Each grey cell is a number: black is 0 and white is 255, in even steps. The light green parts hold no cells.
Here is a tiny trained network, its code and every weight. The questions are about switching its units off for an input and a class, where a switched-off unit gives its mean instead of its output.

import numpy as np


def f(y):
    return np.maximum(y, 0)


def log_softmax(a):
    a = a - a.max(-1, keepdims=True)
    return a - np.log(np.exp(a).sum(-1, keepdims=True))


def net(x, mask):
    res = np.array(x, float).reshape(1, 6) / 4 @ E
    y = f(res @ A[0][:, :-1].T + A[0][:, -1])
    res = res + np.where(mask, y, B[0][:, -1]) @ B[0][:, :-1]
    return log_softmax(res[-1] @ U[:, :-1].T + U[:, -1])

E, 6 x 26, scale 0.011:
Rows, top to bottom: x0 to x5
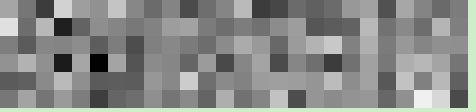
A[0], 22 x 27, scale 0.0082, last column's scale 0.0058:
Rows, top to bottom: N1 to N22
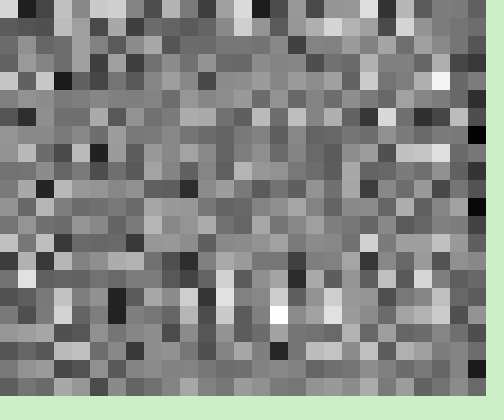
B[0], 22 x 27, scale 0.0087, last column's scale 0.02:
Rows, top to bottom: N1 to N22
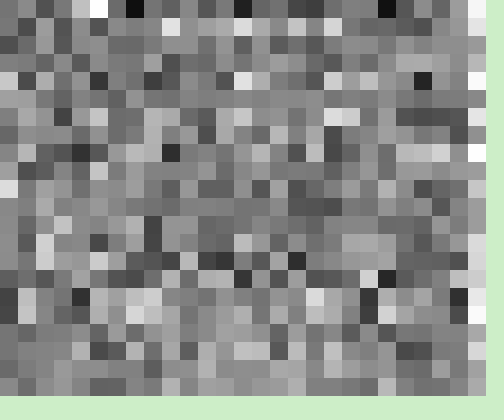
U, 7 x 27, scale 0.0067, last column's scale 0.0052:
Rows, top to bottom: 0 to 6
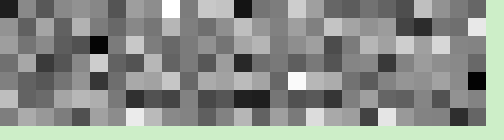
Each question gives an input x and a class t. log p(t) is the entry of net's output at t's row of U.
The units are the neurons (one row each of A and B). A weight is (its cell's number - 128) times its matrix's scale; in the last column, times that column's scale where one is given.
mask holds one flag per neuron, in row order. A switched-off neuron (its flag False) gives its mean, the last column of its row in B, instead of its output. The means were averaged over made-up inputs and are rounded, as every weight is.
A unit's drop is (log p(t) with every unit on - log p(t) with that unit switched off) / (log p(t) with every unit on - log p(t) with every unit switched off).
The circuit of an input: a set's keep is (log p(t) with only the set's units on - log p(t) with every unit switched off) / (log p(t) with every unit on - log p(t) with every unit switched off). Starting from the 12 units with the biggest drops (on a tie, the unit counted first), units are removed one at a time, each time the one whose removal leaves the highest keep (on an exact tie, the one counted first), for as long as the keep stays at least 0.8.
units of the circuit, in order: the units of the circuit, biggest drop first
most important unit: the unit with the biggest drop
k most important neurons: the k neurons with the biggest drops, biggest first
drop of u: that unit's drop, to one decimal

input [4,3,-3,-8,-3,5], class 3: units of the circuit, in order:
N1
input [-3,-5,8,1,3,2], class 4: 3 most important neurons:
N2, N20, N15
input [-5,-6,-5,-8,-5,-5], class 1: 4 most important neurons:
N7, N18, N17, N9
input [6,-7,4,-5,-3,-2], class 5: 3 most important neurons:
N1, N15, N18
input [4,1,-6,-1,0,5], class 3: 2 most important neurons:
N5, N14
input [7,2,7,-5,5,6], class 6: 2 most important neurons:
N17, N18
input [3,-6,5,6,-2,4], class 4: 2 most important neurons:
N2, N20
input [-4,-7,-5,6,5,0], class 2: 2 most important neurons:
N1, N9
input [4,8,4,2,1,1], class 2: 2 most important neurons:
N9, N7
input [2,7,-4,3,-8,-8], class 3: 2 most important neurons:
N5, N15
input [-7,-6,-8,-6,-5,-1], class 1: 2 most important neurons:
N7, N1
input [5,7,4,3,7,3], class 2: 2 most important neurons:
N9, N7
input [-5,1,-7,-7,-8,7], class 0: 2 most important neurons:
N16, N5
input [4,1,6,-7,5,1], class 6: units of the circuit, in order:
N17
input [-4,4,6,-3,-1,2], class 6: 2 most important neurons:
N18, N17
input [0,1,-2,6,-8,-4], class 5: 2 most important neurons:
N18, N17
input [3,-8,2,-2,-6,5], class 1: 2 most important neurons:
N1, N2
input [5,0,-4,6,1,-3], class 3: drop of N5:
0.1
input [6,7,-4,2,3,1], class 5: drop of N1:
0.7
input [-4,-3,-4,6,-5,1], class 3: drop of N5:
0.3
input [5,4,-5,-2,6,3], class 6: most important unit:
N18
